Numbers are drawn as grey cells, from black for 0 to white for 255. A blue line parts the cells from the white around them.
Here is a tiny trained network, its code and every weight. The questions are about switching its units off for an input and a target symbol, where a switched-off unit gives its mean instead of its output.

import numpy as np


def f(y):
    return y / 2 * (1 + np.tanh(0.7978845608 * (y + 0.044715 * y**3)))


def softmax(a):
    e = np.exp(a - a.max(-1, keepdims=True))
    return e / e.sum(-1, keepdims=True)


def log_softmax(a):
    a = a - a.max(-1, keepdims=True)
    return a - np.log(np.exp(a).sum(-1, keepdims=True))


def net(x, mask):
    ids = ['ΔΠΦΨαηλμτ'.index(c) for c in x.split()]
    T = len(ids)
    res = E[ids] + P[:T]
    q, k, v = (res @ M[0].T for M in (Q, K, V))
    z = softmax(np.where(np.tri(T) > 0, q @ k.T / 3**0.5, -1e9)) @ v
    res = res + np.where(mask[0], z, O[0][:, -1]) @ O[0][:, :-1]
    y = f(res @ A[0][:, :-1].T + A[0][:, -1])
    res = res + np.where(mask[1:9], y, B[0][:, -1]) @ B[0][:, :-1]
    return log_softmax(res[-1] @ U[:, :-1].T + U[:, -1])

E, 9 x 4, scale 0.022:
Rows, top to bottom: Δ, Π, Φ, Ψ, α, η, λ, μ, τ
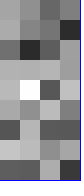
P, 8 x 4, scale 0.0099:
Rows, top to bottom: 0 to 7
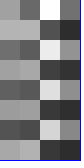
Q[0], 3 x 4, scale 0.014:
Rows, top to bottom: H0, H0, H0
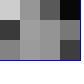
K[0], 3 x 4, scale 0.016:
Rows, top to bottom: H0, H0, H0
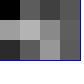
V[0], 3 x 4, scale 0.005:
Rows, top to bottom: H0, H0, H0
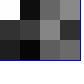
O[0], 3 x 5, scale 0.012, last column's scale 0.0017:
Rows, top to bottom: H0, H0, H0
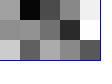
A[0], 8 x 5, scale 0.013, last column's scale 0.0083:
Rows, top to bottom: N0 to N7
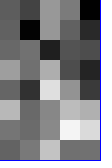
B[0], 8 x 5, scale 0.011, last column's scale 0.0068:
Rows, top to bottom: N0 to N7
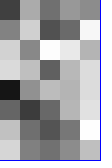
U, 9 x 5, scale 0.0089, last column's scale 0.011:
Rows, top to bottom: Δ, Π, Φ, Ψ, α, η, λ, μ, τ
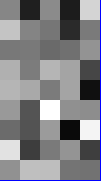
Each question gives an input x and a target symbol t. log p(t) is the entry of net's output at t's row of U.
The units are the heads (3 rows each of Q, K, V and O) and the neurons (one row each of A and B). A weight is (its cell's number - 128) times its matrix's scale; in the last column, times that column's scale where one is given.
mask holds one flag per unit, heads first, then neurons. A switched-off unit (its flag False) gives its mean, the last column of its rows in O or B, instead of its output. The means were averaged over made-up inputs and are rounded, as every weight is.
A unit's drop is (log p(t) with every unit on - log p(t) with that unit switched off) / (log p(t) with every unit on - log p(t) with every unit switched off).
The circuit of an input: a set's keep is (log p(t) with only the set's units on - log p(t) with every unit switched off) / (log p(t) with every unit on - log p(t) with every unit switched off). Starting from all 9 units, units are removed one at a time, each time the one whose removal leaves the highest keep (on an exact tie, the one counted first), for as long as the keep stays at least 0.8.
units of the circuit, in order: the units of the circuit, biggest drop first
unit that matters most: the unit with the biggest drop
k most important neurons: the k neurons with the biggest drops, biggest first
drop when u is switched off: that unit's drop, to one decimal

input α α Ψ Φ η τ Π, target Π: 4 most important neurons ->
(N3; N4; N5; N2)
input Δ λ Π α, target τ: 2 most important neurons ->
(N6; N5)
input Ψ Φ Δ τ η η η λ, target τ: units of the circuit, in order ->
(N2; H0)
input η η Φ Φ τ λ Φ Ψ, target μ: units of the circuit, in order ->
(H0; N5)
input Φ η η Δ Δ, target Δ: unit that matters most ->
N3
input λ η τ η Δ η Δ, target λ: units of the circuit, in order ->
(N3; N2)
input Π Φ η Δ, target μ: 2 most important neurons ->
(N2; N4)
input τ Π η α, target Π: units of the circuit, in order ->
(H0; N4)
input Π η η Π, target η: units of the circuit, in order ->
(N2; N1)
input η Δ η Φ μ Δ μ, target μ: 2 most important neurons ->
(N6; N4)
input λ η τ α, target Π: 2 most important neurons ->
(N4; N2)
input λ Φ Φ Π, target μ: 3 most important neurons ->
(N2; N3; N4)
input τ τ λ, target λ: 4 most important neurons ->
(N3; N2; N6; N1)
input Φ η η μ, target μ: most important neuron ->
(N5)
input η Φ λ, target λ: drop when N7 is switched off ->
-0.1
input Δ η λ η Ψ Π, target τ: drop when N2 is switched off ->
0.2
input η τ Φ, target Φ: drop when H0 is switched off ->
0.1
